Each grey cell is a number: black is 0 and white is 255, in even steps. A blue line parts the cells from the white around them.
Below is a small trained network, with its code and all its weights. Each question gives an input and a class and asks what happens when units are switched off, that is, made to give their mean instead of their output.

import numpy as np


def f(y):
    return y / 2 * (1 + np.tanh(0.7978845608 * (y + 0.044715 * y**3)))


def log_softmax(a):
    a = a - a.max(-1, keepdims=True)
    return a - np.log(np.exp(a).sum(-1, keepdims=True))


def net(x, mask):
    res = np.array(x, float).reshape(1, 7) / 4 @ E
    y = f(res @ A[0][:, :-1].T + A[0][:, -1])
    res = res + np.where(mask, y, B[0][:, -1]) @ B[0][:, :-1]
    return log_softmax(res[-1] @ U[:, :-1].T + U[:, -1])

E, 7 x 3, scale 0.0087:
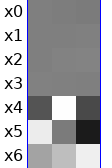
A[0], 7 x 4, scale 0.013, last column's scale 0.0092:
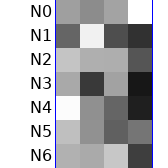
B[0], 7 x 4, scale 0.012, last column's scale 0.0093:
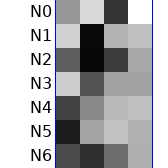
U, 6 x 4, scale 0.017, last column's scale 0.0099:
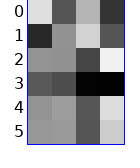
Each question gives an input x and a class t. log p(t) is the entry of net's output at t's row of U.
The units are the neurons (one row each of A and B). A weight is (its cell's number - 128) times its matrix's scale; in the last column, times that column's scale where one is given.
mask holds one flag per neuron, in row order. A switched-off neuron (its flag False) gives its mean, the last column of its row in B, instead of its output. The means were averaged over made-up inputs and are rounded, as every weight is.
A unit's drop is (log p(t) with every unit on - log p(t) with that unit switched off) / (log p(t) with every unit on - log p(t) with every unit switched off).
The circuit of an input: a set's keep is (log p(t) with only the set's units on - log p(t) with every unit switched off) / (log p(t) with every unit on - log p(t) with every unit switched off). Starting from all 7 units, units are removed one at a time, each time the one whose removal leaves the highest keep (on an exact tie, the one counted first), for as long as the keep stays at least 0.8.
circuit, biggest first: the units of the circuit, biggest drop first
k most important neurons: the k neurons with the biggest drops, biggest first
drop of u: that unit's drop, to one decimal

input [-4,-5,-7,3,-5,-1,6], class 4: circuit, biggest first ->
N0
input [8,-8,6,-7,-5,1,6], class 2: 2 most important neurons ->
N0, N1
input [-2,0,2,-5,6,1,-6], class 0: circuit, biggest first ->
N1, N0
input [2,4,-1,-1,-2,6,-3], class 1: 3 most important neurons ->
N5, N4, N0
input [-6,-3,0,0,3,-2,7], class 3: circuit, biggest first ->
N2, N6
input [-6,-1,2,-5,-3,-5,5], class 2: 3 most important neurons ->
N0, N5, N4
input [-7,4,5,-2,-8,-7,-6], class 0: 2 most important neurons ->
N3, N5
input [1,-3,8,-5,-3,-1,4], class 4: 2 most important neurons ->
N1, N0
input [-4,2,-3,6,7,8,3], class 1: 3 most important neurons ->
N5, N4, N3
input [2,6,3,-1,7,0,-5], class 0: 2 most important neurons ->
N1, N0
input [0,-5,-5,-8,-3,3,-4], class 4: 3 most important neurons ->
N2, N6, N1
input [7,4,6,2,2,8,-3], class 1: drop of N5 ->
0.3
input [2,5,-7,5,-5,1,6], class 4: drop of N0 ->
0.7
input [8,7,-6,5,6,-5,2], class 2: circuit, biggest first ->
N5
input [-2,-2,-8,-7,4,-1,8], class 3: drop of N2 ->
0.4
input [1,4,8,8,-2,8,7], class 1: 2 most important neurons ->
N4, N5
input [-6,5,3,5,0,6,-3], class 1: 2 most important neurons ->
N5, N4
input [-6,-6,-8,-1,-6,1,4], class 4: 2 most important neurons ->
N1, N0
